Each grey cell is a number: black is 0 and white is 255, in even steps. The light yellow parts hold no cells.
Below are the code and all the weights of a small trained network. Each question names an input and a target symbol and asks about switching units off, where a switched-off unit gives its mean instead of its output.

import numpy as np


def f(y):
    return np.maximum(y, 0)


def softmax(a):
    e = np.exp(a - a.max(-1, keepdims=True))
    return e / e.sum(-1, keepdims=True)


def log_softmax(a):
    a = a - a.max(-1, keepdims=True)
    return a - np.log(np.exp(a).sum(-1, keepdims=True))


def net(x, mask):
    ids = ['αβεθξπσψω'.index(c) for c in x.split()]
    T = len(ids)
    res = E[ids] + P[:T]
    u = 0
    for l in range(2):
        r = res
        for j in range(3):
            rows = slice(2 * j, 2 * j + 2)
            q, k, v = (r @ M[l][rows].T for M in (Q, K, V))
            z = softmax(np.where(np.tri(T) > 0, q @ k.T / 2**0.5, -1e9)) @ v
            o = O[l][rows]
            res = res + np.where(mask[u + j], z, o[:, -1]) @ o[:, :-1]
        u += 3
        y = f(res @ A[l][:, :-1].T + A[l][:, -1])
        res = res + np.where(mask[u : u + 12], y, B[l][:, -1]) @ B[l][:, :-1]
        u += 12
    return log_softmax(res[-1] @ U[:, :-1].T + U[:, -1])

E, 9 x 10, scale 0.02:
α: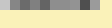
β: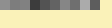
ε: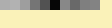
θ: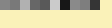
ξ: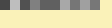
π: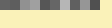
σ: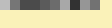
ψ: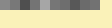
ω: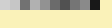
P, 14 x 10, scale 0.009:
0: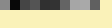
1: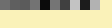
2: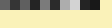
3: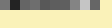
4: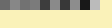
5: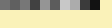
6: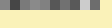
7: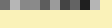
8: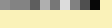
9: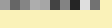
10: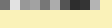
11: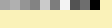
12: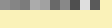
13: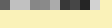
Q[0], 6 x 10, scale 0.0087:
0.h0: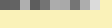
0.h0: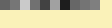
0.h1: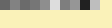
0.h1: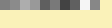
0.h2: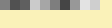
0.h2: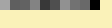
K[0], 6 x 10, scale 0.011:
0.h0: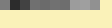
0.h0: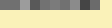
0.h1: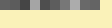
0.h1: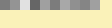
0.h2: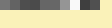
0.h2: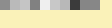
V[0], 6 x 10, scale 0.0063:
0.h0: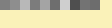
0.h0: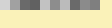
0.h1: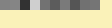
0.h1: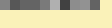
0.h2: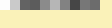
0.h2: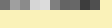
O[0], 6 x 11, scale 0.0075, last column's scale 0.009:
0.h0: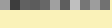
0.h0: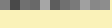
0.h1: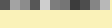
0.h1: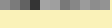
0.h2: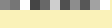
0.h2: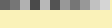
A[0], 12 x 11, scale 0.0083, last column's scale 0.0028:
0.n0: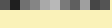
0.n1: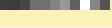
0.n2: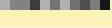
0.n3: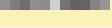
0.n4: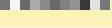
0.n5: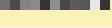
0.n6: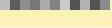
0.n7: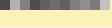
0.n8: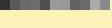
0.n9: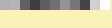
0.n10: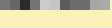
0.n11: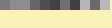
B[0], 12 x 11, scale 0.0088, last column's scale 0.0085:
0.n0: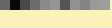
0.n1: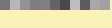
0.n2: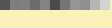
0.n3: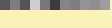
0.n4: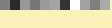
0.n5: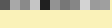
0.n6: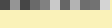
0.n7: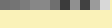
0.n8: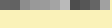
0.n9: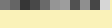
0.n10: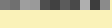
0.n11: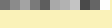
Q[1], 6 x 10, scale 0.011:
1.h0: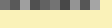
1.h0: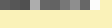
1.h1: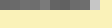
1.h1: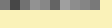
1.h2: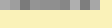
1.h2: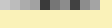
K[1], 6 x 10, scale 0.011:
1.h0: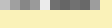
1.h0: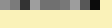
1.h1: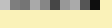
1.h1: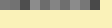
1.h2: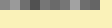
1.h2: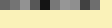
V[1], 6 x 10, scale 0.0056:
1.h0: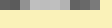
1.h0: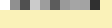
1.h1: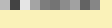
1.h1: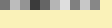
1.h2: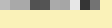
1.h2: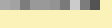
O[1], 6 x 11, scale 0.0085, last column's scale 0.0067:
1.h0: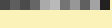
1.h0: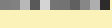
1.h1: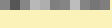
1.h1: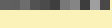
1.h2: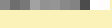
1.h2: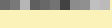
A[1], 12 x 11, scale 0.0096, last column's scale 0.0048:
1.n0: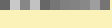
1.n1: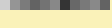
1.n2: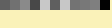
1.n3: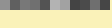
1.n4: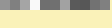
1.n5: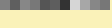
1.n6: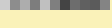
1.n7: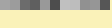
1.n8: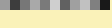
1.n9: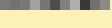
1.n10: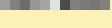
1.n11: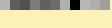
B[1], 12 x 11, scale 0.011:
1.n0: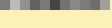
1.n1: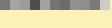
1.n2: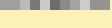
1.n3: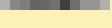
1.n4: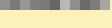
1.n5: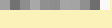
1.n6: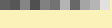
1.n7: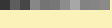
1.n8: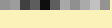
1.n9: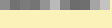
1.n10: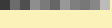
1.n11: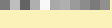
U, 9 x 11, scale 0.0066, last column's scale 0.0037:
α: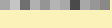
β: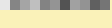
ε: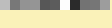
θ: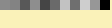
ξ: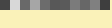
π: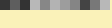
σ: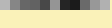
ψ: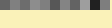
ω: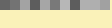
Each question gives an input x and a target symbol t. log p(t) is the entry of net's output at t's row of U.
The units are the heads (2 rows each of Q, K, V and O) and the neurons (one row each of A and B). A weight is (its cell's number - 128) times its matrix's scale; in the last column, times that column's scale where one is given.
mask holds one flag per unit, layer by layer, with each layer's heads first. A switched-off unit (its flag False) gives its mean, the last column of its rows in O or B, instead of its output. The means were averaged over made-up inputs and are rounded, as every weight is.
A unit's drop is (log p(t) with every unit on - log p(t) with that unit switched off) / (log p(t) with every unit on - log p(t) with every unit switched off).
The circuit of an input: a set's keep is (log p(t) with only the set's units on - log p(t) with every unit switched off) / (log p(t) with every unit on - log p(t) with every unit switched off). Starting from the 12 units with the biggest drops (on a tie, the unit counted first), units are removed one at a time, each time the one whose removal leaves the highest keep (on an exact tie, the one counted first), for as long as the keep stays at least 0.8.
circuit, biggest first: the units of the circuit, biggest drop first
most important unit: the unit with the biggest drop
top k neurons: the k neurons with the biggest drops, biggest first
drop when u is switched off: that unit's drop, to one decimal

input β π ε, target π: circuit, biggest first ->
[1.n7 0.h2 1.n9]
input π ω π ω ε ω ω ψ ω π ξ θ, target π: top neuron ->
[0.n9]
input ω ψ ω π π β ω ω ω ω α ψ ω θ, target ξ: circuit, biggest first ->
[0.n5 1.n0 0.n3]
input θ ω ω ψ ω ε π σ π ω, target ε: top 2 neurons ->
[0.n2 1.n4]
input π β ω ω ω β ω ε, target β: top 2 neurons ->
[0.n4 1.n5]
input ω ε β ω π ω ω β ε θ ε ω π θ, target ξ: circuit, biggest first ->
[1.n0 0.n5 0.n3]
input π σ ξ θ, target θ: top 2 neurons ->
[1.n8 0.n0]
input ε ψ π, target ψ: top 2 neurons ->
[0.n10 0.n11]
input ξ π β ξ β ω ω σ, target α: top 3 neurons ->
[1.n11 0.n9 0.n5]
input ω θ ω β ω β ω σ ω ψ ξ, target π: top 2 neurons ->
[0.n4 0.n7]
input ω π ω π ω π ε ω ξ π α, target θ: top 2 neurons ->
[0.n4 1.n8]
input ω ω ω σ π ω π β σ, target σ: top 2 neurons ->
[1.n3 0.n6]
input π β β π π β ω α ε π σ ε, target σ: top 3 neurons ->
[0.n9 1.n3 1.n5]
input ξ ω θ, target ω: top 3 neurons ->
[1.n6 0.n6 0.n11]
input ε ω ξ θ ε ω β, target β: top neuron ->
[1.n6]
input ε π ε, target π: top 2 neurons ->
[1.n7 0.n11]
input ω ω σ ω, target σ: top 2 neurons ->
[0.n2 0.n4]
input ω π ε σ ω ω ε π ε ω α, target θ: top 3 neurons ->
[0.n4 1.n8 0.n5]
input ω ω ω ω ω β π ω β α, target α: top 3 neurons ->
[1.n11 0.n11 0.n7]
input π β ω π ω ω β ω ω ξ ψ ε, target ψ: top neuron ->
[0.n9]
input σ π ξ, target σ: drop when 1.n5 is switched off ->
0.1
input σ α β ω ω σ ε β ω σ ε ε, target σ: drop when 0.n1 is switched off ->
0.0
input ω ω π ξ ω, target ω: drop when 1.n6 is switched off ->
0.5
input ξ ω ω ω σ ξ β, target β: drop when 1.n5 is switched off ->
0.2
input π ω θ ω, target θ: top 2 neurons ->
[1.n8 0.n7]
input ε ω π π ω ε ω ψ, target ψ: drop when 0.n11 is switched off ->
0.3
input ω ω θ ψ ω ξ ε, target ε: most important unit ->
0.h1
